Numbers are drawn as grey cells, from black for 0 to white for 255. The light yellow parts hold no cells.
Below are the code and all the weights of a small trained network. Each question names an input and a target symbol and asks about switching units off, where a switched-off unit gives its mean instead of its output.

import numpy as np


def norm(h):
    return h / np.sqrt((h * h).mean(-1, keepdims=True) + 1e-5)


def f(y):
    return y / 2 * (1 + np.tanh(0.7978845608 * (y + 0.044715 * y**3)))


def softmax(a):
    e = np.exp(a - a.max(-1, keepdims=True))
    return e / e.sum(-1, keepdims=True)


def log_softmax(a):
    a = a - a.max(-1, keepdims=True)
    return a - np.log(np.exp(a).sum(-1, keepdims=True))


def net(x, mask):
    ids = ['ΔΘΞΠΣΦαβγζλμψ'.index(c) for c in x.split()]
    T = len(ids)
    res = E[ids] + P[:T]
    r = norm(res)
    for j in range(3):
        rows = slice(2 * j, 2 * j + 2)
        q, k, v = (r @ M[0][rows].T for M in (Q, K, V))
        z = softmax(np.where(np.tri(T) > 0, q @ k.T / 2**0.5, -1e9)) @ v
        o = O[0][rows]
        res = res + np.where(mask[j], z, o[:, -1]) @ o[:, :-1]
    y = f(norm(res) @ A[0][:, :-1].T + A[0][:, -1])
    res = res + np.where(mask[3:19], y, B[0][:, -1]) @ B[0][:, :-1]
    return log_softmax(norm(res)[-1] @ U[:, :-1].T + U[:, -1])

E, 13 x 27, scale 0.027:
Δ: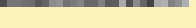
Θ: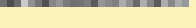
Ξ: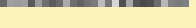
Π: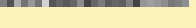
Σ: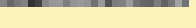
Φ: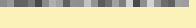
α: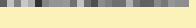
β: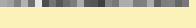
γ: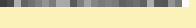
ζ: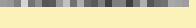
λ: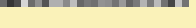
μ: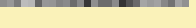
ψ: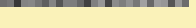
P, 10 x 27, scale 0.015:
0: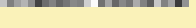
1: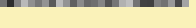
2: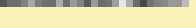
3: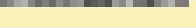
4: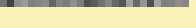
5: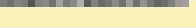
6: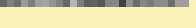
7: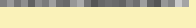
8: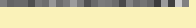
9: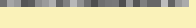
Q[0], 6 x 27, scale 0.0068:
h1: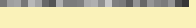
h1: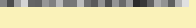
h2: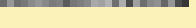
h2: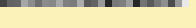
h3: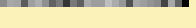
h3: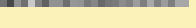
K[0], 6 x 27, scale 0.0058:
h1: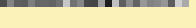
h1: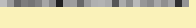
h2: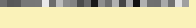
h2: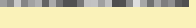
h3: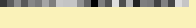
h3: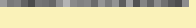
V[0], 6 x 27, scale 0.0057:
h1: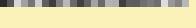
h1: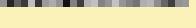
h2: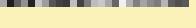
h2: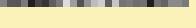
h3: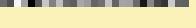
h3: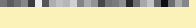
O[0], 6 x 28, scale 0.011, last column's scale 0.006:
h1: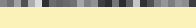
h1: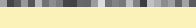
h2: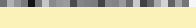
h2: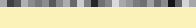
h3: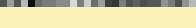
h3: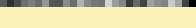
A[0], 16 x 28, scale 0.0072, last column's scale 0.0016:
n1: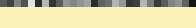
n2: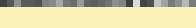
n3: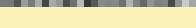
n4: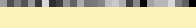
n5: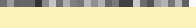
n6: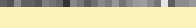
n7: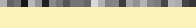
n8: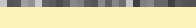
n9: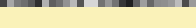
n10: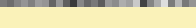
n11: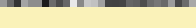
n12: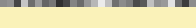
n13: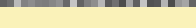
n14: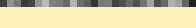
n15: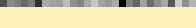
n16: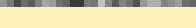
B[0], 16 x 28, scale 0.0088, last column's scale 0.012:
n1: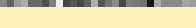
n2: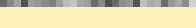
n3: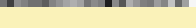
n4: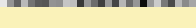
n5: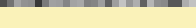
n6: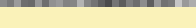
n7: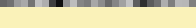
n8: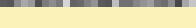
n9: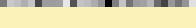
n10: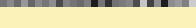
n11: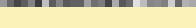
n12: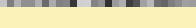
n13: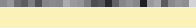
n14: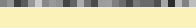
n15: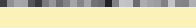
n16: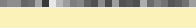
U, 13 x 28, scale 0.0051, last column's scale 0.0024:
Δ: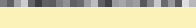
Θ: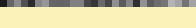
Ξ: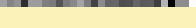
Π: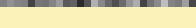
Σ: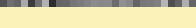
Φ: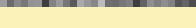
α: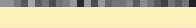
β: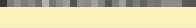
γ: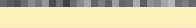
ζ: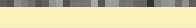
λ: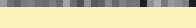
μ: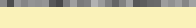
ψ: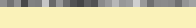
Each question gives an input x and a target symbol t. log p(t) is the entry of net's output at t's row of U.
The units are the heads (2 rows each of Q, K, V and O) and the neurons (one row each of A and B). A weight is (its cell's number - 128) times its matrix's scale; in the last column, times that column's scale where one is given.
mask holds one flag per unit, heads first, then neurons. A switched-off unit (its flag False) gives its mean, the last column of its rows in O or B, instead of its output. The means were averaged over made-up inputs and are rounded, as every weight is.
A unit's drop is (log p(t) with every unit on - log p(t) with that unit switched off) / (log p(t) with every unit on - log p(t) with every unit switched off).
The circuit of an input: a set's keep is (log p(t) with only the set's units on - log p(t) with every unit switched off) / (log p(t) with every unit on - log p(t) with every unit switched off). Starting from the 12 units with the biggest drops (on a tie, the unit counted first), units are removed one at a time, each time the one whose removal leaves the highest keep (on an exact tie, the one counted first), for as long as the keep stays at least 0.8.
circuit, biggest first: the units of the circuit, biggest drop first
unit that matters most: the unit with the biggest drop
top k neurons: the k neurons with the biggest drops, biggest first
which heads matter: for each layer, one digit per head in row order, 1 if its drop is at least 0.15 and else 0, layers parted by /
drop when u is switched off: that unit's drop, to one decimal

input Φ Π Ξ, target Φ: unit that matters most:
h1
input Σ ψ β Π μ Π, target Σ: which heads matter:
111
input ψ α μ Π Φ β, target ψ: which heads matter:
001
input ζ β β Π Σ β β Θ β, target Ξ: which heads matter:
100
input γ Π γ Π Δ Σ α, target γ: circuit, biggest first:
[h3 n11 h1 h2]
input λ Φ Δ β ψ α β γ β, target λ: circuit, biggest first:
[h3 n4]
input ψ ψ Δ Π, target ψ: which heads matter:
001
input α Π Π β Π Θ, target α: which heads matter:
111
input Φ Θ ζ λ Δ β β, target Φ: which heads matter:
110
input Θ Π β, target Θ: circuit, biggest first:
[n10 h2 n9]
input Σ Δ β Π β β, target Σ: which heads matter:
101
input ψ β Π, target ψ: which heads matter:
001
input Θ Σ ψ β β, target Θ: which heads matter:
010
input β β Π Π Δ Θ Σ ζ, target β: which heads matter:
010
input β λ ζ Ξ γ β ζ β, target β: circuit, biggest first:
[h2 h1 n9 h3]
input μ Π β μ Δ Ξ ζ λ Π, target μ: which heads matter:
011
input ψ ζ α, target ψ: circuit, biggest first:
[h3]
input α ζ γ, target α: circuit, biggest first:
[h2 h1]
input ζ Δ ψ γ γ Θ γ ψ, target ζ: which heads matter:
111
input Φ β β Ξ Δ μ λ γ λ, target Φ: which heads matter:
100
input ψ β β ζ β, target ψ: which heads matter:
001
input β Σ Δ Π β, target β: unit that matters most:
h2
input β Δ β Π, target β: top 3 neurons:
[n9 n14 n3]
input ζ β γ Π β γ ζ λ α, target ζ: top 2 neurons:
[n1 n9]
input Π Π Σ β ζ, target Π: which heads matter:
111
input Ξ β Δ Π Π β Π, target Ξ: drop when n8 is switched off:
-0.1
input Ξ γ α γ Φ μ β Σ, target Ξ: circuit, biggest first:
[h1]
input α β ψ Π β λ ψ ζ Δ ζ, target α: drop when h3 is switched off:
0.2
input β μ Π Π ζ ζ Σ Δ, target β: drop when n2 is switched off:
0.0
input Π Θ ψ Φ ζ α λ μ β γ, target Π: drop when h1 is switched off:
0.4
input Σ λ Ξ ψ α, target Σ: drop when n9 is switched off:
0.1
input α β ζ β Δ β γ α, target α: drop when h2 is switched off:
0.6
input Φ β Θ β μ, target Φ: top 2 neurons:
[n12 n16]
